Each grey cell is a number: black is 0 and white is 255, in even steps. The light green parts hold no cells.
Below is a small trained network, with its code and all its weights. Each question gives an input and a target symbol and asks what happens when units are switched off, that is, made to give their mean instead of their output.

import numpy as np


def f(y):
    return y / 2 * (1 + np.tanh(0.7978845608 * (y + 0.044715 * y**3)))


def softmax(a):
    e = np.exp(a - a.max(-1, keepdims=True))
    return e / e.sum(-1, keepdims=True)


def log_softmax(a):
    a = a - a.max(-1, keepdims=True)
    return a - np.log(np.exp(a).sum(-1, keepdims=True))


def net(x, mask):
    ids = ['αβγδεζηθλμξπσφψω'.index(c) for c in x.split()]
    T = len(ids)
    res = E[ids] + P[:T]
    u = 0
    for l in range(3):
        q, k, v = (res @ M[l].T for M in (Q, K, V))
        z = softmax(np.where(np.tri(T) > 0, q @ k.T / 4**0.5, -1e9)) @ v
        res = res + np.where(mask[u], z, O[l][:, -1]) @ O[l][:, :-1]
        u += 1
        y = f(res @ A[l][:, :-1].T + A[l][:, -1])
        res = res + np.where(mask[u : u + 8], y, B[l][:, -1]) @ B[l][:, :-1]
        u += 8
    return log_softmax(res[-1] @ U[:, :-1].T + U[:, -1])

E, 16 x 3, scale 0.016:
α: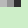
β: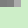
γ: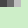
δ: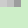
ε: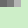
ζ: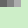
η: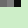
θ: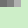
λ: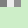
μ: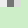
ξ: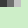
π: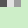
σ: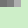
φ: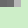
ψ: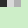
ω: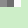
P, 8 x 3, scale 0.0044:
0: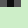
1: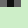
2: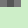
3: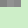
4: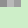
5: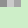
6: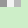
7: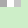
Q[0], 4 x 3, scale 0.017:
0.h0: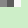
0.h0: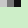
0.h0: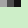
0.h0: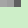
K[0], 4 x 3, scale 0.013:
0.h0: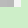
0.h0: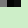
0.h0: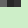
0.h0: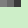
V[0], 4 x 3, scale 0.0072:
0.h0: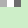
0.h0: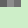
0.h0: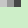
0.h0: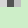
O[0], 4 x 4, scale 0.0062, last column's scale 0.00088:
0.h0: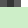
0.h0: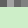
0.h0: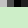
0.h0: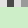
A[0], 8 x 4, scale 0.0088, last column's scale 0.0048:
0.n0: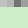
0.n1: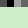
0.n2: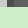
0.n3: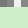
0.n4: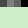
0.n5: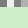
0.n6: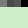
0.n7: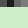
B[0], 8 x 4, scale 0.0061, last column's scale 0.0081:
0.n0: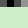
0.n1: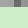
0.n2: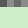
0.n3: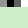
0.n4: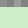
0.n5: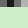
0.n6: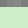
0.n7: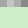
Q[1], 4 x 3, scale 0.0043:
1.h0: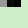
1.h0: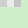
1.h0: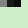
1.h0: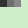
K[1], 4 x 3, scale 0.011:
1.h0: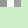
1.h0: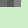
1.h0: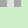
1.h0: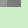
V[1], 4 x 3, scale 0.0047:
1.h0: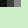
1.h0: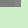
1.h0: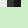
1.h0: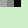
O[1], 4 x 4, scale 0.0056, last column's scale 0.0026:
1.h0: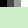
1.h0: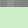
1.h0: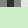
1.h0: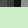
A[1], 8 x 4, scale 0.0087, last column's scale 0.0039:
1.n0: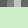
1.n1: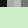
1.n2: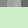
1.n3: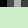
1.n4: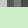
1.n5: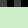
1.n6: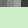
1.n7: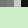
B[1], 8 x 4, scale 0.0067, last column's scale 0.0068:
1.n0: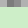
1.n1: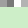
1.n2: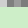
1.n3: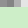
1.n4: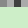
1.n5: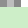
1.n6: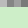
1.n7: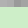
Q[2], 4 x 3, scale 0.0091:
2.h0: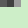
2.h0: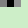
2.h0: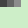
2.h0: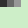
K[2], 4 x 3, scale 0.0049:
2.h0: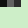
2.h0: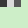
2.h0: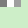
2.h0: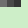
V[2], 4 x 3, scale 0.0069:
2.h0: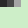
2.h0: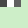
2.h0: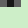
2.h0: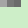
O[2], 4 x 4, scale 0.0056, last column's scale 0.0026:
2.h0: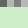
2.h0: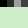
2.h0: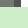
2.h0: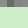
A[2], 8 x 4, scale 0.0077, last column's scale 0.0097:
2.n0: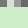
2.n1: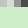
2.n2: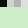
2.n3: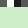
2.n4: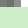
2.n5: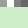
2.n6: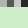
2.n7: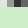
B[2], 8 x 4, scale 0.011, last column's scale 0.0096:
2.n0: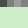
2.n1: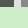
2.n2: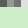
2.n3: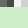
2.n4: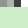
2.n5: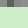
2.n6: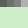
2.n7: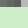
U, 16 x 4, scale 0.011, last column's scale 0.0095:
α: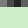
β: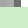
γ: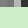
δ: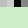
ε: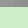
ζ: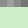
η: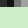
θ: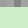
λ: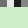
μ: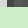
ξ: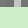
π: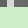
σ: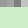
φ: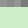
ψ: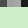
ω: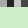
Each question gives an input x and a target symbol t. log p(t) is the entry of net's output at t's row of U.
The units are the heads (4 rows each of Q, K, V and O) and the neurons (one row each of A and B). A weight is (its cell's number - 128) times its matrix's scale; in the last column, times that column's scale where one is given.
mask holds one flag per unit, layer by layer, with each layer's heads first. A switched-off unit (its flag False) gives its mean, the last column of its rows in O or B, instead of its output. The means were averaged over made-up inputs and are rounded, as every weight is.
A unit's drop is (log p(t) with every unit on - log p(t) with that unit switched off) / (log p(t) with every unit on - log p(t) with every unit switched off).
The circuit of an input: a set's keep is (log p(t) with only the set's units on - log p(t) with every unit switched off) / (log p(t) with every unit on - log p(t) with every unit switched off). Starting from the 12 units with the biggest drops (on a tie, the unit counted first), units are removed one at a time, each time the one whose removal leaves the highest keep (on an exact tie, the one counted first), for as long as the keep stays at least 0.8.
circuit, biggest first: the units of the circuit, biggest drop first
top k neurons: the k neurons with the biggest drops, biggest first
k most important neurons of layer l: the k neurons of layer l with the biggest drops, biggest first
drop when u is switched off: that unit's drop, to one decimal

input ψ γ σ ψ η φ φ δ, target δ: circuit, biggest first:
(2.n3)
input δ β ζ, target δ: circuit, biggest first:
(2.n3; 0.h0; 2.h0)
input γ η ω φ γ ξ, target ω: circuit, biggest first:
(0.h0; 0.n3)
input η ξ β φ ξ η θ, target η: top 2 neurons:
(1.n5; 0.n3)
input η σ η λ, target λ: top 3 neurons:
(2.n3; 2.n2; 0.n3)
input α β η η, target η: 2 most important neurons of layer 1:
(1.n1; 1.n3)
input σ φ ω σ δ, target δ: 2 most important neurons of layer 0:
(0.n0; 0.n3)
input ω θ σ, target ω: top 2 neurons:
(2.n1; 2.n2)
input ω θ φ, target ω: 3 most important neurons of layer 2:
(2.n1; 2.n2; 2.n6)
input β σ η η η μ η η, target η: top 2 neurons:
(2.n3; 0.n3)
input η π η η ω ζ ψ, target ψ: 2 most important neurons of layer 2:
(2.n2; 2.n7)
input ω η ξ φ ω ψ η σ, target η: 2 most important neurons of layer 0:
(0.n3; 0.n7)
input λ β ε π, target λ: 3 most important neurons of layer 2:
(2.n3; 2.n2; 2.n1)
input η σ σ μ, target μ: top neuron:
(1.n4)
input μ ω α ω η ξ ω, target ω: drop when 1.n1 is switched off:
-0.1
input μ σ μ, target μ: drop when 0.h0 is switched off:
0.4
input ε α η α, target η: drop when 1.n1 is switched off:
0.2
